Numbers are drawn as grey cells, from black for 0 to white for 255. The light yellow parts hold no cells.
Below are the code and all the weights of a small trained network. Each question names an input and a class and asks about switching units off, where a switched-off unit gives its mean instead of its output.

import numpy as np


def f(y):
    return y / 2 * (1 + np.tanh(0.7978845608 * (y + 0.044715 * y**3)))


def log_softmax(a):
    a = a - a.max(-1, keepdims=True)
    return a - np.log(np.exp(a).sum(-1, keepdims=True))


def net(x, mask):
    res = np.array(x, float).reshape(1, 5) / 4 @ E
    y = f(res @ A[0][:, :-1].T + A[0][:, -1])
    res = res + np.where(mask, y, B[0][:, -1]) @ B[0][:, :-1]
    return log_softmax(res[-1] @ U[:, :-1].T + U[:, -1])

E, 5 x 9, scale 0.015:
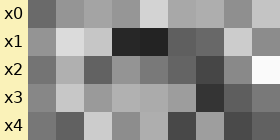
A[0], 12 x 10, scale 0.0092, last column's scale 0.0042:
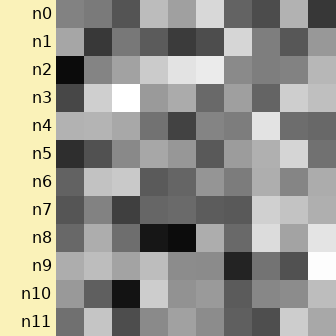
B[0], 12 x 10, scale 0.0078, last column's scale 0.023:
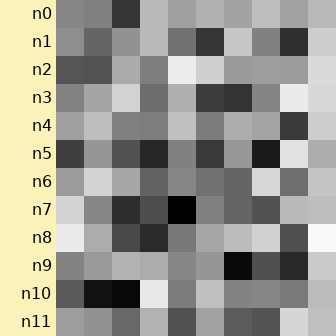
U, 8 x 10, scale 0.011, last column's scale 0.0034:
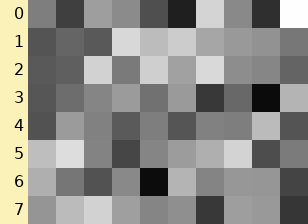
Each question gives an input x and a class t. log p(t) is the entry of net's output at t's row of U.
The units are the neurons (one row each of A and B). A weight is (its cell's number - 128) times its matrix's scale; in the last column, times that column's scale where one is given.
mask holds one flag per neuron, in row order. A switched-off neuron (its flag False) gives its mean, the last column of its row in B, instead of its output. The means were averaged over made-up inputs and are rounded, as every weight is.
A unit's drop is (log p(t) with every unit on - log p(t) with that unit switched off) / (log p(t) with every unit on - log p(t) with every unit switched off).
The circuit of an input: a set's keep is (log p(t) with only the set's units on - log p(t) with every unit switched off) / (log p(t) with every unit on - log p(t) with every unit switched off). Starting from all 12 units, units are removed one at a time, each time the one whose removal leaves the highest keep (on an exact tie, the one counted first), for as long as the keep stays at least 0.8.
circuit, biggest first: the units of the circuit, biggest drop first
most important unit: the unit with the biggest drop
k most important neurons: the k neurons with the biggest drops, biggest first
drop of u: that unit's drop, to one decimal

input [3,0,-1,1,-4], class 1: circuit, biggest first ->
(n8; n6)
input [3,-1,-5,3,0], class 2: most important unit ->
n10
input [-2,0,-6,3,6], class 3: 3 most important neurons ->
(n8; n9; n5)
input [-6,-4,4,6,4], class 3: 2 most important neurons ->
(n9; n2)
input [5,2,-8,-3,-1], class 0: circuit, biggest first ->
(n8; n1)
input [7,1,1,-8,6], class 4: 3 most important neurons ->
(n5; n3; n4)
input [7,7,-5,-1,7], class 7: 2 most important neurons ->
(n3; n8)
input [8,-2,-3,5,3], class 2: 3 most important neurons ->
(n2; n3; n10)
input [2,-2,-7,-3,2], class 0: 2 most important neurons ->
(n1; n3)
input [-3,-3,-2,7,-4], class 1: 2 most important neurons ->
(n0; n10)
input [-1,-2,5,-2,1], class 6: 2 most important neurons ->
(n2; n3)
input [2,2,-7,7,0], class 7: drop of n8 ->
0.2
